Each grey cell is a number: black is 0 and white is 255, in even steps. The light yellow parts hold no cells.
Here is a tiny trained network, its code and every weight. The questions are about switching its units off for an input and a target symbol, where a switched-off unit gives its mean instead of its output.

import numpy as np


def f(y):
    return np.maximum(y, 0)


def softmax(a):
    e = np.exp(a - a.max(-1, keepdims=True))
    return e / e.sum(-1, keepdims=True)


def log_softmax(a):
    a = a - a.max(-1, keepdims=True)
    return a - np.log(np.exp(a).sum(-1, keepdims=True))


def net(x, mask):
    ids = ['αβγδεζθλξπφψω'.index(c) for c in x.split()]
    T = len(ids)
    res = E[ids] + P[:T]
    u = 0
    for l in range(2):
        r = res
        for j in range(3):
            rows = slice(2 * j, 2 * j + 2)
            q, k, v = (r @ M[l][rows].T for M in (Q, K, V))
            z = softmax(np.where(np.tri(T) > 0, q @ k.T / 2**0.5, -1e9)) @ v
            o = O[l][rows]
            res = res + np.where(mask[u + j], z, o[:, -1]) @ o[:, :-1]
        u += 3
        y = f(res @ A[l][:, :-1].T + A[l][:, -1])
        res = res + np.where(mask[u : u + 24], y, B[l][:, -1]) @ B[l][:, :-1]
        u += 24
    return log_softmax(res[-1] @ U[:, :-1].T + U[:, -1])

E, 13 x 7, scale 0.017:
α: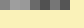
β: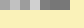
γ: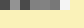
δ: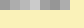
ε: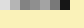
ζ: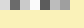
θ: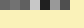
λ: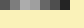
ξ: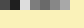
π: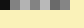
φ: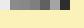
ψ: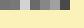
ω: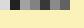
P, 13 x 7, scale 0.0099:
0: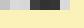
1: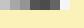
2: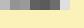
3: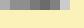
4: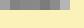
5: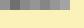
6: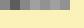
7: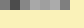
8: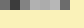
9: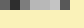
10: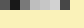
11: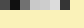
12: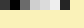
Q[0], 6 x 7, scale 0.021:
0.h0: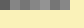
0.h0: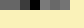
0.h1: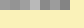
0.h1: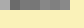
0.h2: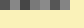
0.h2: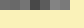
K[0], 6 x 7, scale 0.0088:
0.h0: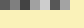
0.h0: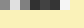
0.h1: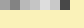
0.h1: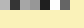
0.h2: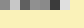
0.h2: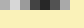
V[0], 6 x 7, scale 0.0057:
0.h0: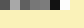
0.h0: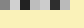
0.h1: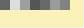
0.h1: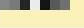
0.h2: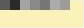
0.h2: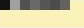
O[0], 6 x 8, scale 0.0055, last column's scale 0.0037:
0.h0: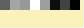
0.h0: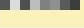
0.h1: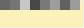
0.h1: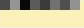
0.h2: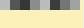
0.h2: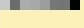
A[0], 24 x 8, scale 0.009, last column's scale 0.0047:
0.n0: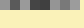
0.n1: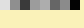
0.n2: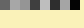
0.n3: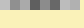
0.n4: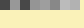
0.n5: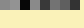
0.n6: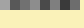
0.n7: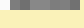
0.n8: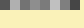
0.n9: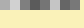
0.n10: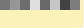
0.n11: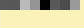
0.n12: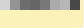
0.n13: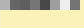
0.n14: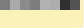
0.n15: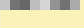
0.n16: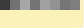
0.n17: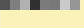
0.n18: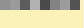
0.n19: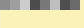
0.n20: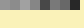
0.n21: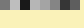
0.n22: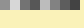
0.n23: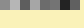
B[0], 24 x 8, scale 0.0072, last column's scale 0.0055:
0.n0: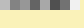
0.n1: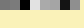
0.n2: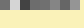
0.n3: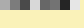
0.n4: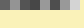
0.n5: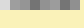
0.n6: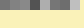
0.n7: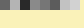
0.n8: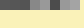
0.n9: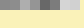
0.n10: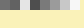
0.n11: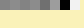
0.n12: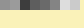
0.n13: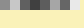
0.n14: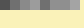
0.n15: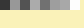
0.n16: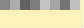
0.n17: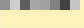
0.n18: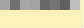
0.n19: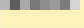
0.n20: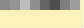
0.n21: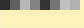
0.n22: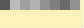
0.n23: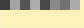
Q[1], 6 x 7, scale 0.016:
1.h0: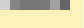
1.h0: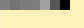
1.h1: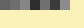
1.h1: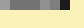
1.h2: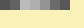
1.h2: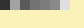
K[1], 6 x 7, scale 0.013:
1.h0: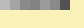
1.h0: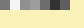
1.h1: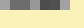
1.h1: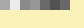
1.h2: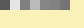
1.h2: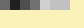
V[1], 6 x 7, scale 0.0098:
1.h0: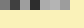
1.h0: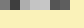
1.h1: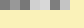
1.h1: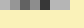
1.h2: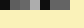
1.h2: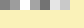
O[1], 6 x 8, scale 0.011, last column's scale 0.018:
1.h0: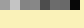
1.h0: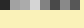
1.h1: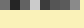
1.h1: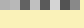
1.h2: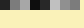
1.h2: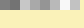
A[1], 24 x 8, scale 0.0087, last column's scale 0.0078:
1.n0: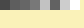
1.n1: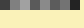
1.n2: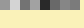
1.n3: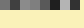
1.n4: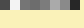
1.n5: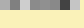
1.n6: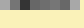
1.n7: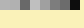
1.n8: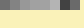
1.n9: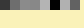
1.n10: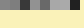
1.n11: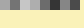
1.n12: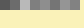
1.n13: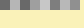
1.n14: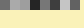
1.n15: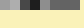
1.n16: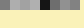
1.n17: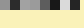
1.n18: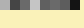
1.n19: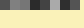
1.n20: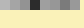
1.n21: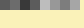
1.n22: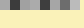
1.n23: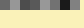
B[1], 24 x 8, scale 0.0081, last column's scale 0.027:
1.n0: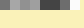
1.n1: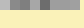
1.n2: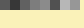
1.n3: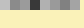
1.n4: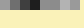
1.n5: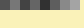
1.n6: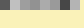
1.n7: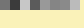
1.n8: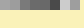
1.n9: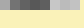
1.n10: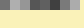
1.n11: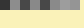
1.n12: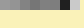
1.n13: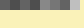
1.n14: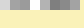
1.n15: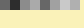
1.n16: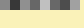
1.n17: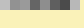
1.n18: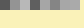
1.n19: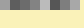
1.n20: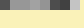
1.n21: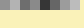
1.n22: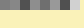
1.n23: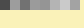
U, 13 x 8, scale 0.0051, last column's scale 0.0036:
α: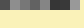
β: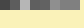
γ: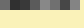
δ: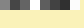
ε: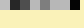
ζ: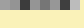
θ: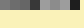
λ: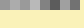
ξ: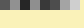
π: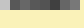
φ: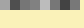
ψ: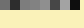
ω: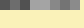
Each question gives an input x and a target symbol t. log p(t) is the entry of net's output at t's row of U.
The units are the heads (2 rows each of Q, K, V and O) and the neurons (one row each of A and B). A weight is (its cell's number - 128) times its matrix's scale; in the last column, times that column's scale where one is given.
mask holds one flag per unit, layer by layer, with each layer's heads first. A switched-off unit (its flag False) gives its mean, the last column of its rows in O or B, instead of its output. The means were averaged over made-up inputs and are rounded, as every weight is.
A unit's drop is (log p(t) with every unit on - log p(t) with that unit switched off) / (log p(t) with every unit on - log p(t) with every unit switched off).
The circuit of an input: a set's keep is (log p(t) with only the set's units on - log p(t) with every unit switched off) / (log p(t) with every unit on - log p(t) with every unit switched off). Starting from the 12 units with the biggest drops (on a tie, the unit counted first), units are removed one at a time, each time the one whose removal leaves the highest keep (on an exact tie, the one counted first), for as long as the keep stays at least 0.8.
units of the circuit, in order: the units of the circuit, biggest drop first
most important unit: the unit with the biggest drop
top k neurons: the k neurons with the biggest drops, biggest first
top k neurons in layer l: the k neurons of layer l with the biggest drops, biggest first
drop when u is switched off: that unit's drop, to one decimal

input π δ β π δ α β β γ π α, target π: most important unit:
1.h1
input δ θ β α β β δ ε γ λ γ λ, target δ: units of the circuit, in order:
1.h1; 0.n11
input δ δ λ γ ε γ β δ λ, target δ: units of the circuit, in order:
0.h0; 1.h1
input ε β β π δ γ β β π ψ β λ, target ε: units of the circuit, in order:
0.n9; 1.h2; 0.h2; 1.n20
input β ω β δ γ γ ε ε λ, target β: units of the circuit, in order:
0.h0; 1.h2; 0.h2; 0.n23
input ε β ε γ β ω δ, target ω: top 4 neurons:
1.n6; 1.n23; 1.n15; 1.n18
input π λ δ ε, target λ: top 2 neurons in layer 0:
0.n9; 0.n11
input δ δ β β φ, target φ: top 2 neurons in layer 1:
1.n7; 1.n6
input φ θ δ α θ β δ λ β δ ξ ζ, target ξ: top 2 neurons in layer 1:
1.n21; 1.n15
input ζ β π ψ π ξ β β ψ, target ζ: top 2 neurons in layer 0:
0.n13; 0.n0
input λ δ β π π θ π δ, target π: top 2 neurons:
1.n17; 1.n3
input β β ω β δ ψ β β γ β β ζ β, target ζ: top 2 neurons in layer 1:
1.n6; 1.n22
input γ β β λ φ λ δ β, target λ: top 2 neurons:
1.n14; 0.n11
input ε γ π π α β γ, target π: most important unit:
0.h0
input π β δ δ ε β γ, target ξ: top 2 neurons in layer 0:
0.n4; 0.n10
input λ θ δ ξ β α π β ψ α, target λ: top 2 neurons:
1.n14; 0.n11
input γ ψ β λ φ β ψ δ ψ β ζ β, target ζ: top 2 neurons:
0.n17; 0.n10
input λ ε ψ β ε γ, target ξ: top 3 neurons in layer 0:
0.n4; 0.n10; 0.n9
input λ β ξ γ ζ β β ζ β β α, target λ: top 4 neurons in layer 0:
0.n11; 0.n20; 0.n4; 0.n17
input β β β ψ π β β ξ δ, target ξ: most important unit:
0.h2
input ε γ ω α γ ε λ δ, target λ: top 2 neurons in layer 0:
0.n11; 0.n15
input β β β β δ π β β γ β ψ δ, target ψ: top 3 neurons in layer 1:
1.n7; 1.n2; 1.n13
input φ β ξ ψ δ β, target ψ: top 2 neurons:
1.n7; 0.n19
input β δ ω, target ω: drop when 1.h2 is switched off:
0.7
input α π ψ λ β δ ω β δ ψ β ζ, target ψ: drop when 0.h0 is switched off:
1.1
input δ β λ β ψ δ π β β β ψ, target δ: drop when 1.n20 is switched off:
-0.1
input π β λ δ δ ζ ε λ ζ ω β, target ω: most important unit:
0.h0
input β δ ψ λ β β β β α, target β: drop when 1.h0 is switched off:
0.2
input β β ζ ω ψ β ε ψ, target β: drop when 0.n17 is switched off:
0.0
